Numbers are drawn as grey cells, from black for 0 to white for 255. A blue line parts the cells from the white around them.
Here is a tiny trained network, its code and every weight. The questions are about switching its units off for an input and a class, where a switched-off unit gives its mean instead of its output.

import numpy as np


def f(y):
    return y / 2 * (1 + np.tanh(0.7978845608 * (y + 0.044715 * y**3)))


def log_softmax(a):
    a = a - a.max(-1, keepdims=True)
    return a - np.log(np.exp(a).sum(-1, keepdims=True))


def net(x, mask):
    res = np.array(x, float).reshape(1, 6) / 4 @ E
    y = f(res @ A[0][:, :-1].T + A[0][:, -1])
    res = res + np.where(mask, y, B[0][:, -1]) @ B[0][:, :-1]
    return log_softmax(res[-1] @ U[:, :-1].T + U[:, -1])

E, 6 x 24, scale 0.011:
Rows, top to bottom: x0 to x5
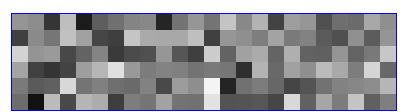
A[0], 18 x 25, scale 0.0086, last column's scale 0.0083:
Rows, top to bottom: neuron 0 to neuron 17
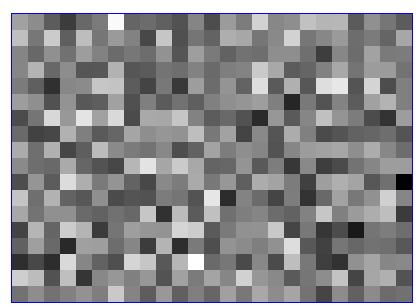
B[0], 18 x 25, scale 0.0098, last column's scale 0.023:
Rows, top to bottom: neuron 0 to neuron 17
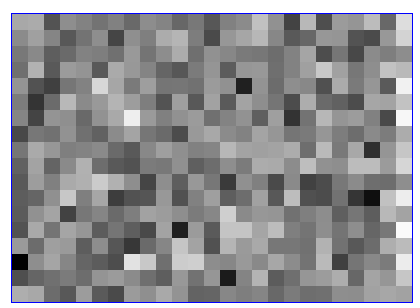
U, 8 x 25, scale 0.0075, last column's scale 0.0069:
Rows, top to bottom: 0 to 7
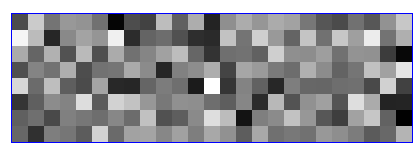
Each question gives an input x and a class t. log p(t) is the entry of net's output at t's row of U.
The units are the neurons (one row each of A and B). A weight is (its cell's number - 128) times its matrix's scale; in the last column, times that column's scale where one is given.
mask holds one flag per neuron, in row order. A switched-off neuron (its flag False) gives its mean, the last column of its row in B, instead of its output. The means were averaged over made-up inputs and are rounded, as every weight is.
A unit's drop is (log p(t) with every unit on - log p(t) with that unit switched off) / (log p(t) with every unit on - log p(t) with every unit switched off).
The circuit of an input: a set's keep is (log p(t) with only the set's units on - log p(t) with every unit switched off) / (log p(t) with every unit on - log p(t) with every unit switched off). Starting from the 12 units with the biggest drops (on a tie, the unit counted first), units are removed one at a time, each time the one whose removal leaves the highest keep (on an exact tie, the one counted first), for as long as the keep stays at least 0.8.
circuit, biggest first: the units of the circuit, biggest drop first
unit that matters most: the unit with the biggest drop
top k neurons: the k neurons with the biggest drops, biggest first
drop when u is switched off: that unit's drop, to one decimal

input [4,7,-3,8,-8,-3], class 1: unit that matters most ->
neuron 0
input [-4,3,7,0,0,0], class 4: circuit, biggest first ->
neuron 13; neuron 15
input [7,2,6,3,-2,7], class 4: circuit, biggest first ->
neuron 13; neuron 11
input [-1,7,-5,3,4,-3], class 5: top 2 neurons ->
neuron 11; neuron 15
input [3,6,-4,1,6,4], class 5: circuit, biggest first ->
neuron 11; neuron 16
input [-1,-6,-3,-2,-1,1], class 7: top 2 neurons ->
neuron 13; neuron 9
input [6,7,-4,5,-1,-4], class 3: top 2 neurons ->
neuron 15; neuron 11
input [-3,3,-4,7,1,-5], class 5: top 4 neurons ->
neuron 6; neuron 15; neuron 14; neuron 1
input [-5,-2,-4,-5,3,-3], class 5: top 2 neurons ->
neuron 6; neuron 11
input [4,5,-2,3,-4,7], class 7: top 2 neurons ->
neuron 13; neuron 3
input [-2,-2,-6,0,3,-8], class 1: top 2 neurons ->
neuron 13; neuron 11
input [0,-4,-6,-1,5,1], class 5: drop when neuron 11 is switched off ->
0.3
